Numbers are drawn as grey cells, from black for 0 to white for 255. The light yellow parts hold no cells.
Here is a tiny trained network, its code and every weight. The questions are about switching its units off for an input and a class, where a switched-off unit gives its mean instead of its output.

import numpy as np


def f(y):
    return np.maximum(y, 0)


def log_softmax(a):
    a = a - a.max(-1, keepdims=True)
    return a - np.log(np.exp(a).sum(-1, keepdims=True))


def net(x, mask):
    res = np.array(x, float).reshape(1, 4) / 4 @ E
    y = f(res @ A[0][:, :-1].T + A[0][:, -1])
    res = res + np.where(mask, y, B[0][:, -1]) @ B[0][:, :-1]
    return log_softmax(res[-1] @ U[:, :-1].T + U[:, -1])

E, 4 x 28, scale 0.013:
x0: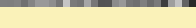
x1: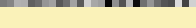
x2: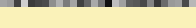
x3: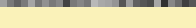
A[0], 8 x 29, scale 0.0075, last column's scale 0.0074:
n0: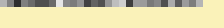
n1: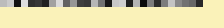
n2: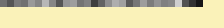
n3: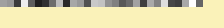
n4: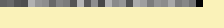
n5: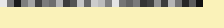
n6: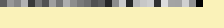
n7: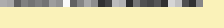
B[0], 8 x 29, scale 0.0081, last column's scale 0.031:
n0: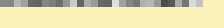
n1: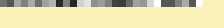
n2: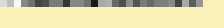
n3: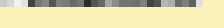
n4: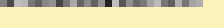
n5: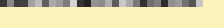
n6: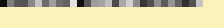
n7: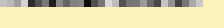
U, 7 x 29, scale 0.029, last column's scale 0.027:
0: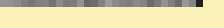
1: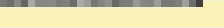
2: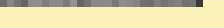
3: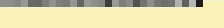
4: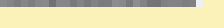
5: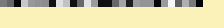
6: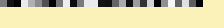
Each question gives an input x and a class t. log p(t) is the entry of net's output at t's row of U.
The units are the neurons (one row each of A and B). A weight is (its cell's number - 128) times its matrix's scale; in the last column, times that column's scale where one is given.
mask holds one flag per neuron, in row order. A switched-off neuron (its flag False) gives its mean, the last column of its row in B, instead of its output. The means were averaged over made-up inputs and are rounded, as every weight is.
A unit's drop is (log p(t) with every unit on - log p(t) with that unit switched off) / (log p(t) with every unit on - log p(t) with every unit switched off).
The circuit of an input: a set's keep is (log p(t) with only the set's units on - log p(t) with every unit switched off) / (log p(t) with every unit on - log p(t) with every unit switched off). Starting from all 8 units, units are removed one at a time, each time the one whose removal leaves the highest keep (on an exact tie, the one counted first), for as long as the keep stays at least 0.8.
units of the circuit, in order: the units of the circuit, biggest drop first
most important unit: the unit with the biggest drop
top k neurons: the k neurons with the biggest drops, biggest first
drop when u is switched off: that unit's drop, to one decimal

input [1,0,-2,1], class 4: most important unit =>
n1
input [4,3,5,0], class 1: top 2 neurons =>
[n1; n3]
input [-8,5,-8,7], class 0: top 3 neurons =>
[n1; n6; n5]
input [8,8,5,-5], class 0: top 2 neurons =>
[n7; n0]
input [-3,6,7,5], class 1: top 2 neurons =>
[n1; n0]
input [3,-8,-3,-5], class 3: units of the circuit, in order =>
[n4; n0]
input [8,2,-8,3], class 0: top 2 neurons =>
[n1; n2]
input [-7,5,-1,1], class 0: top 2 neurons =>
[n3; n0]
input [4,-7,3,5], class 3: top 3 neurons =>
[n0; n4; n6]
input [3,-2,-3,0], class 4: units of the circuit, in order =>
[n1; n3; n6]
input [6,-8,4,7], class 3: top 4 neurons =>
[n0; n4; n6; n3]
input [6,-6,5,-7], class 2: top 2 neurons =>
[n6; n3]
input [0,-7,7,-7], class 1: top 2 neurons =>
[n1; n5]
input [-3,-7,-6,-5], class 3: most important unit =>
n4
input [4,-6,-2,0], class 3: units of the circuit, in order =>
[n4; n0]
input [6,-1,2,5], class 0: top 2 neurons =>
[n7; n6]
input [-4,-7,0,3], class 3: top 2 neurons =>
[n0; n4]
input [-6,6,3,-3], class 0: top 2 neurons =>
[n3; n0]
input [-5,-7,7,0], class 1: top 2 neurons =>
[n1; n7]
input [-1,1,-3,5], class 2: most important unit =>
n1
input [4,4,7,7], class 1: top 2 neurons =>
[n1; n6]
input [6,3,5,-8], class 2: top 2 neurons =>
[n6; n3]
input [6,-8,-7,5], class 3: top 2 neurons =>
[n4; n1]
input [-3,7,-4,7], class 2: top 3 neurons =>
[n1; n0; n4]
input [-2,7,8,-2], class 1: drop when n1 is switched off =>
0.9
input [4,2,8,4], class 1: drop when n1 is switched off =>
1.3
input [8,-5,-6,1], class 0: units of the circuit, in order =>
[n1]
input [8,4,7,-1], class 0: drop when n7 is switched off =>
1.6
